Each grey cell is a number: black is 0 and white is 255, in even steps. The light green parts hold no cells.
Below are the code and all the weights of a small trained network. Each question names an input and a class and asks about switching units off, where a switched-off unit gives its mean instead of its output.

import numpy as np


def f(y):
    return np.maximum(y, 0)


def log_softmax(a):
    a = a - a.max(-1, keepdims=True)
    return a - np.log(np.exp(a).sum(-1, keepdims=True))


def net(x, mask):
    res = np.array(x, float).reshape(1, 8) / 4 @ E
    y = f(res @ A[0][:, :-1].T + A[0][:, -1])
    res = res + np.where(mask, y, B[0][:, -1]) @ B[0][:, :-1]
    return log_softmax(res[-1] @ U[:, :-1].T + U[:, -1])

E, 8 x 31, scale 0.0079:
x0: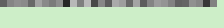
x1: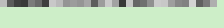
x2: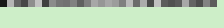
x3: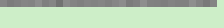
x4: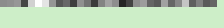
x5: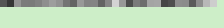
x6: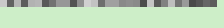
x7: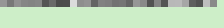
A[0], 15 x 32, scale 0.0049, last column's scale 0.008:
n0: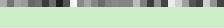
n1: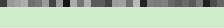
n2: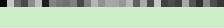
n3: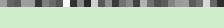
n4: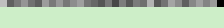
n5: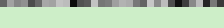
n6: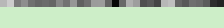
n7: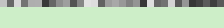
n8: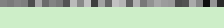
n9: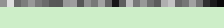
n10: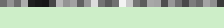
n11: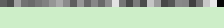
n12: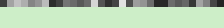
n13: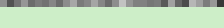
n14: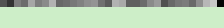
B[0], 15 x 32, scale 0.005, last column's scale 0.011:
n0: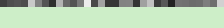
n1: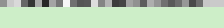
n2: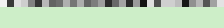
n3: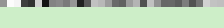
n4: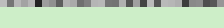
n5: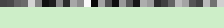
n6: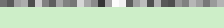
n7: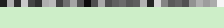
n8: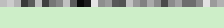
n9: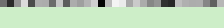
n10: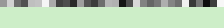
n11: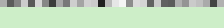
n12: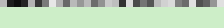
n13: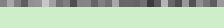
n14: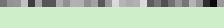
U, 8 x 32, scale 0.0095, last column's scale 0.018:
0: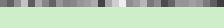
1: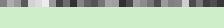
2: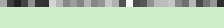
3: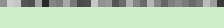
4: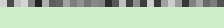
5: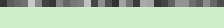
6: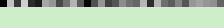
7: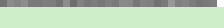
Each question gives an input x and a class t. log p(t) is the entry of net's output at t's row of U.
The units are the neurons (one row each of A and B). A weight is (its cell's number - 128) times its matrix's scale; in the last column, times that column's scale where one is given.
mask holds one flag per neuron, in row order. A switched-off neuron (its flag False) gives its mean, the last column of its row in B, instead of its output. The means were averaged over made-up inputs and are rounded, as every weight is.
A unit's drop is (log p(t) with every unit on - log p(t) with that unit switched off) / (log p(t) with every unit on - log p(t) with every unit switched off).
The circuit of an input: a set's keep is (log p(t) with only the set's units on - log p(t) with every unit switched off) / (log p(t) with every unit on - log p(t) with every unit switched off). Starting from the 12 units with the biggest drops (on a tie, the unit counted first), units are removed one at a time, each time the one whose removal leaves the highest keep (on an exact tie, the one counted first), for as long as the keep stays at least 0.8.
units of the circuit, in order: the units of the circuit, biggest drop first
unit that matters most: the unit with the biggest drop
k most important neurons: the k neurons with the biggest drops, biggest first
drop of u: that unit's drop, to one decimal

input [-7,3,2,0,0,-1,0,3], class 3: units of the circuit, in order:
[n3]
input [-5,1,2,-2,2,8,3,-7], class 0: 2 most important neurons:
[n11, n0]
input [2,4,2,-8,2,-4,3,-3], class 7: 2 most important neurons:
[n12, n10]
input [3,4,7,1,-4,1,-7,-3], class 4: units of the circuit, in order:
[n2, n7]
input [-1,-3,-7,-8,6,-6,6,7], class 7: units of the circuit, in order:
[n2, n10]
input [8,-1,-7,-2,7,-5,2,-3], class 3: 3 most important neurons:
[n1, n10, n8]
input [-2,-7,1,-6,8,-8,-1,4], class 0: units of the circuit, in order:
[n9, n10]
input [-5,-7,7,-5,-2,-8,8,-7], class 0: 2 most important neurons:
[n9, n6]
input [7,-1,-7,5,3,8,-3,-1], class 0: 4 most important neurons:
[n11, n2, n14, n3]
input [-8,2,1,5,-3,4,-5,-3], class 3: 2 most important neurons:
[n3, n7]
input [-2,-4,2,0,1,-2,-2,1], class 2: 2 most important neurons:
[n12, n7]
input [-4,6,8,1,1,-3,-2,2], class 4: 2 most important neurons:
[n2, n12]
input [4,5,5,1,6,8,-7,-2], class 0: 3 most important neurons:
[n7, n10, n11]
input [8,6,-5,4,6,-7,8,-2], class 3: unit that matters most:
n8
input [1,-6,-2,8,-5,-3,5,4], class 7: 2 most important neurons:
[n10, n7]
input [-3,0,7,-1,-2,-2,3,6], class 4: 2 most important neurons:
[n2, n5]
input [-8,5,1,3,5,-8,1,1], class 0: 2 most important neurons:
[n9, n6]
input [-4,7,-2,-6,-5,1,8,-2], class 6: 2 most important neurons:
[n7, n12]
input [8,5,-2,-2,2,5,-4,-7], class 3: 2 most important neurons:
[n8, n12]
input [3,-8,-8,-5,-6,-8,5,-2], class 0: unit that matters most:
n6
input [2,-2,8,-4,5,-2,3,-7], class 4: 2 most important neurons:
[n2, n10]
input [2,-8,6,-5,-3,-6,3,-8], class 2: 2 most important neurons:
[n12, n0]
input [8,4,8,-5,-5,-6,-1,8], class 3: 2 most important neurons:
[n8, n1]
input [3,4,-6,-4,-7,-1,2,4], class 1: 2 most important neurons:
[n10, n2]
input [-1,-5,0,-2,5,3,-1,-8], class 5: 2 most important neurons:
[n5, n10]
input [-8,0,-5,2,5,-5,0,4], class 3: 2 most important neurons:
[n3, n10]
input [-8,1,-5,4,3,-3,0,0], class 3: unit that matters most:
n3
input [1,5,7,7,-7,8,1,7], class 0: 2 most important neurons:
[n11, n14]
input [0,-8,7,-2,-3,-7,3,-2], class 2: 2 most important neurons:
[n12, n11]
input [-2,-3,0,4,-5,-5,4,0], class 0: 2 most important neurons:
[n6, n9]
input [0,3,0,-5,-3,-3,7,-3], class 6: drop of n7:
0.6
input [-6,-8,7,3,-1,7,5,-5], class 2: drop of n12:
1.4
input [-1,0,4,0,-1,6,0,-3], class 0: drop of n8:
0.0
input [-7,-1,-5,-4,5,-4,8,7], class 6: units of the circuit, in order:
[n7]
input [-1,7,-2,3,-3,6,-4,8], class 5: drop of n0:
0.7
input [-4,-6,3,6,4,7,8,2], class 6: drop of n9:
0.1
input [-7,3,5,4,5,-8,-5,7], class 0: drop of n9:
0.6
